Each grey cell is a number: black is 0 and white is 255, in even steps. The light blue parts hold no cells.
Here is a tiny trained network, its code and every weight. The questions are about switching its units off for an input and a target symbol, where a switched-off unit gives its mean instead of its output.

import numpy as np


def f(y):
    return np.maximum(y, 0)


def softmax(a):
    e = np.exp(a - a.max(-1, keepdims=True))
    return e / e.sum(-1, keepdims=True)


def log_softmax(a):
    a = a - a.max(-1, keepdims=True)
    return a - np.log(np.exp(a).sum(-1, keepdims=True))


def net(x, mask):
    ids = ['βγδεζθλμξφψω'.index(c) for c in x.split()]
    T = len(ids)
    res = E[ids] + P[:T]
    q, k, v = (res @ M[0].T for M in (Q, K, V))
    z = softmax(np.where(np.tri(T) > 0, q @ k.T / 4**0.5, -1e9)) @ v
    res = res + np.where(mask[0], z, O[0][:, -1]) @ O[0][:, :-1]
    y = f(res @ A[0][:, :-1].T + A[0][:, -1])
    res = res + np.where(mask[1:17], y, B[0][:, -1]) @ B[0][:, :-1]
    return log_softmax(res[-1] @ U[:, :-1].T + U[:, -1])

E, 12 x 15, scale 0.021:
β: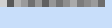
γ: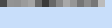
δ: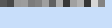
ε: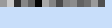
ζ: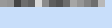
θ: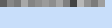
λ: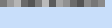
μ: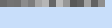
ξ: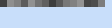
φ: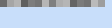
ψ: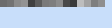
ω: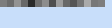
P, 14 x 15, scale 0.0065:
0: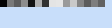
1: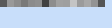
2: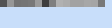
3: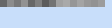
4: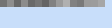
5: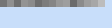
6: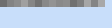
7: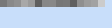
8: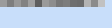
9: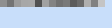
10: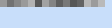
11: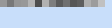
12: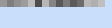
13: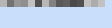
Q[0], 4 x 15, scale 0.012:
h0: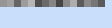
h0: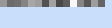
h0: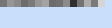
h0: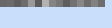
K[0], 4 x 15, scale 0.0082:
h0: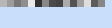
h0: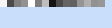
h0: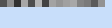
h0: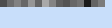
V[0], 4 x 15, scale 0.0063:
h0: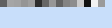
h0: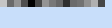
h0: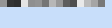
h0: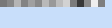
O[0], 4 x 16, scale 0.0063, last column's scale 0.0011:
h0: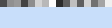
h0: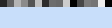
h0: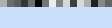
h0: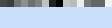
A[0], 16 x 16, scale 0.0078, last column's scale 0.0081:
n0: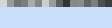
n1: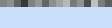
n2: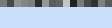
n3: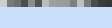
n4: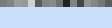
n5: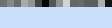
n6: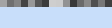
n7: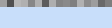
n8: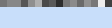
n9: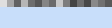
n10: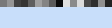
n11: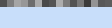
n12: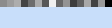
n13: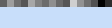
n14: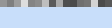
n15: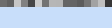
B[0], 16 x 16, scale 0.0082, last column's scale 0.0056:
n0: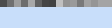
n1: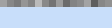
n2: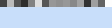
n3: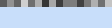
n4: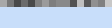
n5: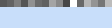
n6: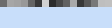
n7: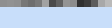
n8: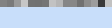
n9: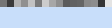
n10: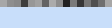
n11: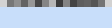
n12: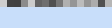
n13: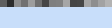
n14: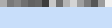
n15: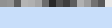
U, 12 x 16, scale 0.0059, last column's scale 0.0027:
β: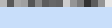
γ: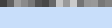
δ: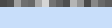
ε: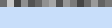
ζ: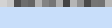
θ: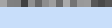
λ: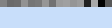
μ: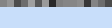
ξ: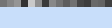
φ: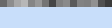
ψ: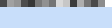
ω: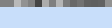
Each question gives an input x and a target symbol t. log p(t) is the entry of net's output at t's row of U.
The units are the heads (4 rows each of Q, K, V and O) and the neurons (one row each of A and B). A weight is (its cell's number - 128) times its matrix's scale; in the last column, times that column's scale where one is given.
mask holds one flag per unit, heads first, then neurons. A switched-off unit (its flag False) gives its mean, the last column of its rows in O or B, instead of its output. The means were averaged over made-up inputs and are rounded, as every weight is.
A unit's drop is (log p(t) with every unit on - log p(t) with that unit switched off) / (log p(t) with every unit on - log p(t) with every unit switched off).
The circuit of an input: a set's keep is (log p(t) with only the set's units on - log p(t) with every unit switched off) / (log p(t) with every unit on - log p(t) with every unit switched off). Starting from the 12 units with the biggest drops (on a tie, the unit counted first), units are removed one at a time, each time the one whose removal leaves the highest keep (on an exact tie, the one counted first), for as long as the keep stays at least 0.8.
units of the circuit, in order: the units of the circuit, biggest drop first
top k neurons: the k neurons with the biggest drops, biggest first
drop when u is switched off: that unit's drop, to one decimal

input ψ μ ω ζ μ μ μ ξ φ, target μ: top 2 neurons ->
n6, n12
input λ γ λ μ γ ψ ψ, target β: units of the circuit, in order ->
h0, n14, n11
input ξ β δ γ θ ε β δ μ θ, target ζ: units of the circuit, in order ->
h0, n4
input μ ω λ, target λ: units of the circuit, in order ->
h0, n9
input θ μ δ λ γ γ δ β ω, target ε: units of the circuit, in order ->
h0, n3
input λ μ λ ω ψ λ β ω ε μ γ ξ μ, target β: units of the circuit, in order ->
h0, n14
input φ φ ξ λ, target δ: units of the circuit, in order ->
h0
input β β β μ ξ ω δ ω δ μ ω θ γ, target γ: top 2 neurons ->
n5, n11
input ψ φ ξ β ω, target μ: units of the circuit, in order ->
h0, n6, n12, n15
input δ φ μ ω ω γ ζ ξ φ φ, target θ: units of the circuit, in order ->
h0, n12
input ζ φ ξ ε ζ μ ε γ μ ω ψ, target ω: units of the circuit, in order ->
h0, n9
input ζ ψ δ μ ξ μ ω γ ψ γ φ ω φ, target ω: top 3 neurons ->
n9, n6, n2
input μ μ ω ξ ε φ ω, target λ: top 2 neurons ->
n9, n2
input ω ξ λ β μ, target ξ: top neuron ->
n11
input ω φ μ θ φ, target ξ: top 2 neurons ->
n11, n5
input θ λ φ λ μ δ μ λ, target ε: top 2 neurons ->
n3, n6
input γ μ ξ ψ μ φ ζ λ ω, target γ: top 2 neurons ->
n0, n13
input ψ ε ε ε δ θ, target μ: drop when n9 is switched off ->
0.0
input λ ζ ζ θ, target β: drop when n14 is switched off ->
0.3
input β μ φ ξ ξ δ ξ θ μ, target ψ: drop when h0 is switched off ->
0.5
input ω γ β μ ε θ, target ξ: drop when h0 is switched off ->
1.4
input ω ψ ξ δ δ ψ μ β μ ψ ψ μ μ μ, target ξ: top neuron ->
n2
